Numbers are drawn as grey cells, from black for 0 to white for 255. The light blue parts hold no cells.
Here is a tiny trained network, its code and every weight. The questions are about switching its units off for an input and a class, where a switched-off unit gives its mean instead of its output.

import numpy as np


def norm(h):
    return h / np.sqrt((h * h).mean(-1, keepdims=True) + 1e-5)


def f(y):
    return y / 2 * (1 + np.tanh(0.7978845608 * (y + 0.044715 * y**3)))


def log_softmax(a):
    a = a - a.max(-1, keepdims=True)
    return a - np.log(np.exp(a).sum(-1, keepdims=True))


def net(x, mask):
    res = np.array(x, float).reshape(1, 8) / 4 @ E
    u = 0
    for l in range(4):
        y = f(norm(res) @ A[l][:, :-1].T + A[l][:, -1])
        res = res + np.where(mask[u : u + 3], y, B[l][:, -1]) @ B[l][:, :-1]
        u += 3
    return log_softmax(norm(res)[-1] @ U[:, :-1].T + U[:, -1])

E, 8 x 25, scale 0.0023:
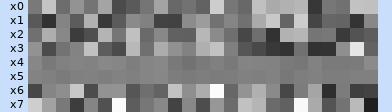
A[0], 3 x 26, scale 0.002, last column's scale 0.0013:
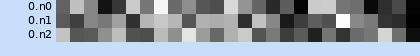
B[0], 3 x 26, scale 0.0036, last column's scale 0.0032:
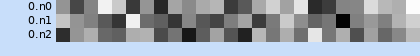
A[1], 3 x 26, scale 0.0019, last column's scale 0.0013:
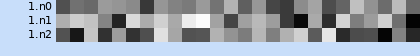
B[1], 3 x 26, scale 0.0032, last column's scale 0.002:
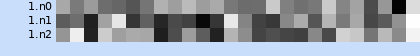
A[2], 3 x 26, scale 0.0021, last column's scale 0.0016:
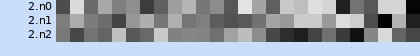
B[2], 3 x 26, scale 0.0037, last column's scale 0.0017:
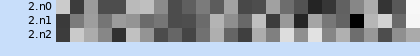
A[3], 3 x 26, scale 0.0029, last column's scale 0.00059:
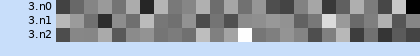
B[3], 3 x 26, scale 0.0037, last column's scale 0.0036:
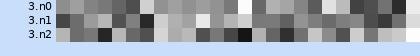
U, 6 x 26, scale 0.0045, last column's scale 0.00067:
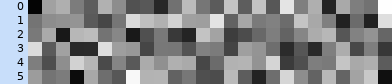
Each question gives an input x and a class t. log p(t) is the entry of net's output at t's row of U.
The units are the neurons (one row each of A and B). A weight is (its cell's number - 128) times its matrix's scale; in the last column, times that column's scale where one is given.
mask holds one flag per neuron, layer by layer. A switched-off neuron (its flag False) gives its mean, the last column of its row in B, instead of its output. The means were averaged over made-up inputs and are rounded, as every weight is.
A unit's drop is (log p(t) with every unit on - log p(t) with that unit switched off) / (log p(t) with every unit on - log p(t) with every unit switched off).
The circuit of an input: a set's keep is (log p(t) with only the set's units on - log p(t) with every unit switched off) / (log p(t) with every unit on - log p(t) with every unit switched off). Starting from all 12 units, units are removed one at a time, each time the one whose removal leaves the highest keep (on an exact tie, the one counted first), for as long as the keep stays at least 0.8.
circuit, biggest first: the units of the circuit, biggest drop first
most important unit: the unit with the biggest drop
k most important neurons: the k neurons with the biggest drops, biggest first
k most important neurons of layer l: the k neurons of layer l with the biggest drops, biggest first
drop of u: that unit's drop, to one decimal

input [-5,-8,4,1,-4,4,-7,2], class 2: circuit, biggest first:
1.n1
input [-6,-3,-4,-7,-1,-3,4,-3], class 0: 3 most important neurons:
2.n1, 0.n0, 2.n0
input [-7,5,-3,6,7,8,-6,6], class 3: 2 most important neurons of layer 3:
3.n2, 3.n0
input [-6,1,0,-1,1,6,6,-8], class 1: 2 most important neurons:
3.n0, 2.n0
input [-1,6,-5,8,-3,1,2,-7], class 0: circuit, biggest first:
2.n2, 0.n0
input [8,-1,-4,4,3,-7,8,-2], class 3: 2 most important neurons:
2.n0, 0.n0
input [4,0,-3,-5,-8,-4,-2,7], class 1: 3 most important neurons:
3.n1, 0.n2, 0.n0
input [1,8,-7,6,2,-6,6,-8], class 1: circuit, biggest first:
3.n0, 0.n0
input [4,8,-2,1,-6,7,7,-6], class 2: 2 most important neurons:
1.n2, 3.n1
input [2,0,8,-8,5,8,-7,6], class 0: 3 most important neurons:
2.n1, 3.n2, 1.n0
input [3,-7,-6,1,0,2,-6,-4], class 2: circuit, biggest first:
1.n1, 0.n0
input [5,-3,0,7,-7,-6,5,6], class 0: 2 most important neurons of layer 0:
0.n2, 0.n1
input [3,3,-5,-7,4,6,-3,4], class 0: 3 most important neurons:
2.n1, 0.n0, 3.n2
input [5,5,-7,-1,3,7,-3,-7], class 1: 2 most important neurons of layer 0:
0.n0, 0.n1
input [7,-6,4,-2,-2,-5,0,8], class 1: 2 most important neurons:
3.n1, 0.n1
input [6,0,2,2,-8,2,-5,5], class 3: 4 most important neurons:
2.n0, 1.n0, 3.n0, 3.n2
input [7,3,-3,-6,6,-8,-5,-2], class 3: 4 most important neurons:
2.n0, 0.n2, 0.n0, 3.n2
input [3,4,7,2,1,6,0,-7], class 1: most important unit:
3.n0
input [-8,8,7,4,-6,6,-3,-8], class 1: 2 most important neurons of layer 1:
1.n1, 1.n0
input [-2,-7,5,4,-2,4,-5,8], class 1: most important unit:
3.n1
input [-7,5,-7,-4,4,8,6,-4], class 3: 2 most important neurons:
0.n1, 0.n0
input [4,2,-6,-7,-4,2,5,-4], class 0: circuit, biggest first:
2.n1, 0.n0
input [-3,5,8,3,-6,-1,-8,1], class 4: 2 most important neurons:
0.n0, 3.n2
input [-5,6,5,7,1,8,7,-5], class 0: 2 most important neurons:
2.n2, 0.n2
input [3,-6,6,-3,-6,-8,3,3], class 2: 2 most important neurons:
1.n1, 0.n2
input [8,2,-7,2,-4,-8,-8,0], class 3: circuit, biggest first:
2.n0, 0.n0
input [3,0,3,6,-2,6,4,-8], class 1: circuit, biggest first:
3.n0
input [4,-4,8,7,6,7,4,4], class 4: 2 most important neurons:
0.n0, 2.n1
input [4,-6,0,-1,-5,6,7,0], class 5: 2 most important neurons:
3.n2, 1.n2
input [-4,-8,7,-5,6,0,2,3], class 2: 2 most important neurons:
1.n1, 0.n2
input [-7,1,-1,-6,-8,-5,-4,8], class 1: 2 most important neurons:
3.n1, 0.n2
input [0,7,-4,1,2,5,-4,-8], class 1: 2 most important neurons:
3.n0, 0.n0
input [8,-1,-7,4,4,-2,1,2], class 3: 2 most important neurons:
2.n0, 0.n0
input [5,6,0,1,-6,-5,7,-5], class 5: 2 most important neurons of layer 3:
3.n2, 3.n1
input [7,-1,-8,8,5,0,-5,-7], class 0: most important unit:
0.n2
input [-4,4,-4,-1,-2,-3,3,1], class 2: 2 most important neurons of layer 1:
1.n2, 1.n0
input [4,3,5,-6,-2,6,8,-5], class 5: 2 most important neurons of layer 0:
0.n2, 0.n1
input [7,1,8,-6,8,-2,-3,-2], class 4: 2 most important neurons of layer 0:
0.n0, 0.n1
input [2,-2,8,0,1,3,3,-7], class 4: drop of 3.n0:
-0.1
